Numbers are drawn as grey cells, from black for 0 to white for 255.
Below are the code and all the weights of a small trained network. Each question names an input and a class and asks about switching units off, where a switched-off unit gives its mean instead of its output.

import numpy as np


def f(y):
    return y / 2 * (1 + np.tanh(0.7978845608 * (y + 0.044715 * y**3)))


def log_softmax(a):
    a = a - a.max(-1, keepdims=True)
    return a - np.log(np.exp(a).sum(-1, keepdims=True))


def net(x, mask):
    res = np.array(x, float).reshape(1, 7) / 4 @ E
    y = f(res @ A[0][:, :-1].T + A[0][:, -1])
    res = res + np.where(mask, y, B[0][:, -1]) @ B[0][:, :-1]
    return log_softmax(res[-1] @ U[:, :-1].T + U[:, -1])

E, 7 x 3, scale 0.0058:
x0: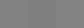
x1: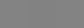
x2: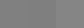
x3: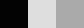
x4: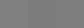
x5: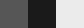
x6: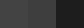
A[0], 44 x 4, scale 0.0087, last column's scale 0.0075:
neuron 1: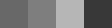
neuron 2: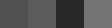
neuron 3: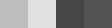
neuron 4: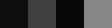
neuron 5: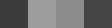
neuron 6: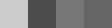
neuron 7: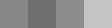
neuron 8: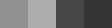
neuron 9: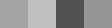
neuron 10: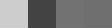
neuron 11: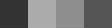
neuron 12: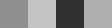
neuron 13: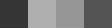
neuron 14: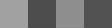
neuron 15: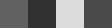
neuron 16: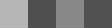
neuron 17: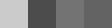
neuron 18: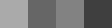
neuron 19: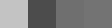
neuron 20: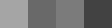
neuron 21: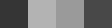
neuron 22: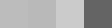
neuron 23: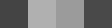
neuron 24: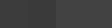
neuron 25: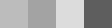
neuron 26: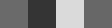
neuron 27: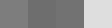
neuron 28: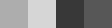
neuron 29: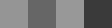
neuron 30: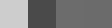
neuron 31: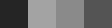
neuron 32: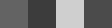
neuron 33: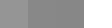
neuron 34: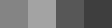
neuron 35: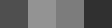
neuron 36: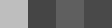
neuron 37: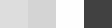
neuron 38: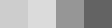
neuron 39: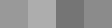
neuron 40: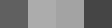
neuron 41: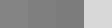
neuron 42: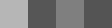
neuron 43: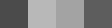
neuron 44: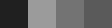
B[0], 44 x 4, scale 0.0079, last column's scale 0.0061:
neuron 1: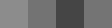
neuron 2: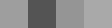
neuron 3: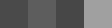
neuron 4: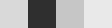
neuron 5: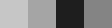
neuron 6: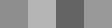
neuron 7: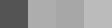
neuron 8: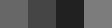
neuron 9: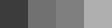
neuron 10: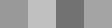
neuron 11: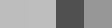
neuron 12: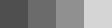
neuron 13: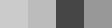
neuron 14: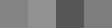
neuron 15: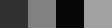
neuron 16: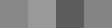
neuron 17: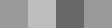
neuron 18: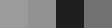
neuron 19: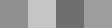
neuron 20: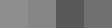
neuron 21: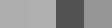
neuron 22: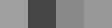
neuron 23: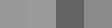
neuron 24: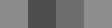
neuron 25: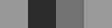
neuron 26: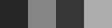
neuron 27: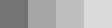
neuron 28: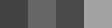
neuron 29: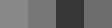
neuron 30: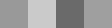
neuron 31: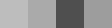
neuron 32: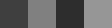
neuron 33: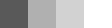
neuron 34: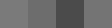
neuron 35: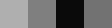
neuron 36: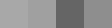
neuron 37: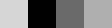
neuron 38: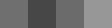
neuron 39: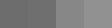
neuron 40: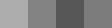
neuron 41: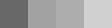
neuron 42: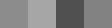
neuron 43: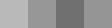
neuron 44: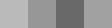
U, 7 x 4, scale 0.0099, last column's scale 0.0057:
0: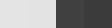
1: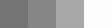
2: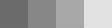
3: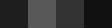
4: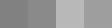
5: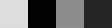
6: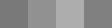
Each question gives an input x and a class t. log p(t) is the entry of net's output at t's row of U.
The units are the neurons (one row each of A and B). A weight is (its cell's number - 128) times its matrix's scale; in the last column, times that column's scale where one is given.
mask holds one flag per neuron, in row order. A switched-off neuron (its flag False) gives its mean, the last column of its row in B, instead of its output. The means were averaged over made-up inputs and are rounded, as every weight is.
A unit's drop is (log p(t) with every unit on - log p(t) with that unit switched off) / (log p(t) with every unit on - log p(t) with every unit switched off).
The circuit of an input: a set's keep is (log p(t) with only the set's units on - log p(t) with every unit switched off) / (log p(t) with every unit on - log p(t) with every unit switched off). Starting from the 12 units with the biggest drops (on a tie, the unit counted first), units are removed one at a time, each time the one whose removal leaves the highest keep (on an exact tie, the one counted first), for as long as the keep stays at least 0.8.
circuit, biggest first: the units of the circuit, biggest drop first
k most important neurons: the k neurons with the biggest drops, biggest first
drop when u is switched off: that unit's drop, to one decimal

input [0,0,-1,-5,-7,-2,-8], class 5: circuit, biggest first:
[neuron 37]
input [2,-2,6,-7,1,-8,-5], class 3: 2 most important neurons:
[neuron 3; neuron 28]
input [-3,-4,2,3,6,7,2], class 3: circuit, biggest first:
[neuron 15; neuron 26]
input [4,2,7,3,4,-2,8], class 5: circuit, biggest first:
[neuron 4; neuron 2]
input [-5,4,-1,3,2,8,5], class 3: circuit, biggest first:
[neuron 15; neuron 26]
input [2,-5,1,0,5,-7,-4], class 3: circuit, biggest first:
[neuron 3; neuron 28; neuron 4; neuron 9]
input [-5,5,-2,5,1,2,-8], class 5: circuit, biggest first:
[neuron 37; neuron 25]
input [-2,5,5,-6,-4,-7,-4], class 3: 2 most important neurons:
[neuron 3; neuron 28]
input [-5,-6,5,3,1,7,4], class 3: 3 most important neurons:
[neuron 15; neuron 26; neuron 32]
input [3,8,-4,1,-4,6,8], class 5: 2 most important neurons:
[neuron 4; neuron 24]
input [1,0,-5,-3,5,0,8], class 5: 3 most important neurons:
[neuron 4; neuron 2; neuron 24]
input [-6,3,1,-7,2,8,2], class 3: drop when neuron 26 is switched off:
0.4
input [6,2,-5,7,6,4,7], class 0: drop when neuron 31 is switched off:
0.2
